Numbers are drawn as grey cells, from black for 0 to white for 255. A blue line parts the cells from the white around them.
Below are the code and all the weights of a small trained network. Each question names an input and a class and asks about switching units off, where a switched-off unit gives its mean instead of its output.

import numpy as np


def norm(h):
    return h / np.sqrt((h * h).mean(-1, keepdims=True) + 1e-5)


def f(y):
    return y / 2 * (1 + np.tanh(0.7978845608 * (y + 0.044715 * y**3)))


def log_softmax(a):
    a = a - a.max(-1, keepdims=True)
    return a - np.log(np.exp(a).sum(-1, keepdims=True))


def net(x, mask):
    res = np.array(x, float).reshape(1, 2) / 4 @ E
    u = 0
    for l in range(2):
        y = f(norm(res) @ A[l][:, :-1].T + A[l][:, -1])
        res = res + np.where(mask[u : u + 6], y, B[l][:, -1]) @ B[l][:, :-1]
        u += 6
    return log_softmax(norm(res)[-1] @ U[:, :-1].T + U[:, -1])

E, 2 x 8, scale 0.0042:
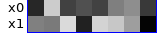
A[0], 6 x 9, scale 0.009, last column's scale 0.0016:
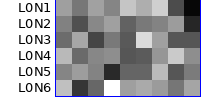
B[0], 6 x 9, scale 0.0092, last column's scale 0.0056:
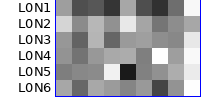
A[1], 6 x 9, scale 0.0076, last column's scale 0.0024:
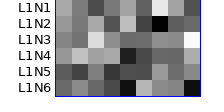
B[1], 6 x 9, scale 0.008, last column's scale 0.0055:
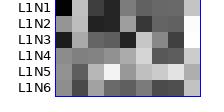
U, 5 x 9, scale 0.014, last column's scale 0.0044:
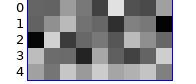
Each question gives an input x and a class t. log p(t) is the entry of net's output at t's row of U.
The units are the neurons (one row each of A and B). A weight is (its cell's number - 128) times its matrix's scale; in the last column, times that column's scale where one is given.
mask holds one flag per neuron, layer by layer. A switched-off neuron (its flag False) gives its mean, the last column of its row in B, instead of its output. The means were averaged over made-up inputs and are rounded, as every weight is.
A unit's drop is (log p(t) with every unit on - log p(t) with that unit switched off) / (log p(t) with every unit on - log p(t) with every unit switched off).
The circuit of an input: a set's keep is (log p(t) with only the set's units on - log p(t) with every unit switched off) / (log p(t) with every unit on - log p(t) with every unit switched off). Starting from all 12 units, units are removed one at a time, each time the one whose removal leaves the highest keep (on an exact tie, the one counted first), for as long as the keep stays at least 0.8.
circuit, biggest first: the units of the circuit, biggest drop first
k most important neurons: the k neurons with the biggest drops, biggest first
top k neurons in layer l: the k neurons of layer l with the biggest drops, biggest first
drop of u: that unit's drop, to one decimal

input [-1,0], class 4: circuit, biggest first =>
(L0N4)
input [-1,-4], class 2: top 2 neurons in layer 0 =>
(L0N4; L0N3)
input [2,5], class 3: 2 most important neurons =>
(L0N1; L0N4)
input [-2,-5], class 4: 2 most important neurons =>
(L0N2; L0N6)
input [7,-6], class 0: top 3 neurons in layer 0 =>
(L0N4; L0N1; L0N2)
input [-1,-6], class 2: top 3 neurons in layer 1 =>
(L1N1; L1N5; L1N4)
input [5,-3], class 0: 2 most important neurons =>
(L0N4; L0N1)
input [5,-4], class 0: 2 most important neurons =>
(L0N4; L0N1)
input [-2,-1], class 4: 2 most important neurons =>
(L0N6; L0N4)
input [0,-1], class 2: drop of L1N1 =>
0.4
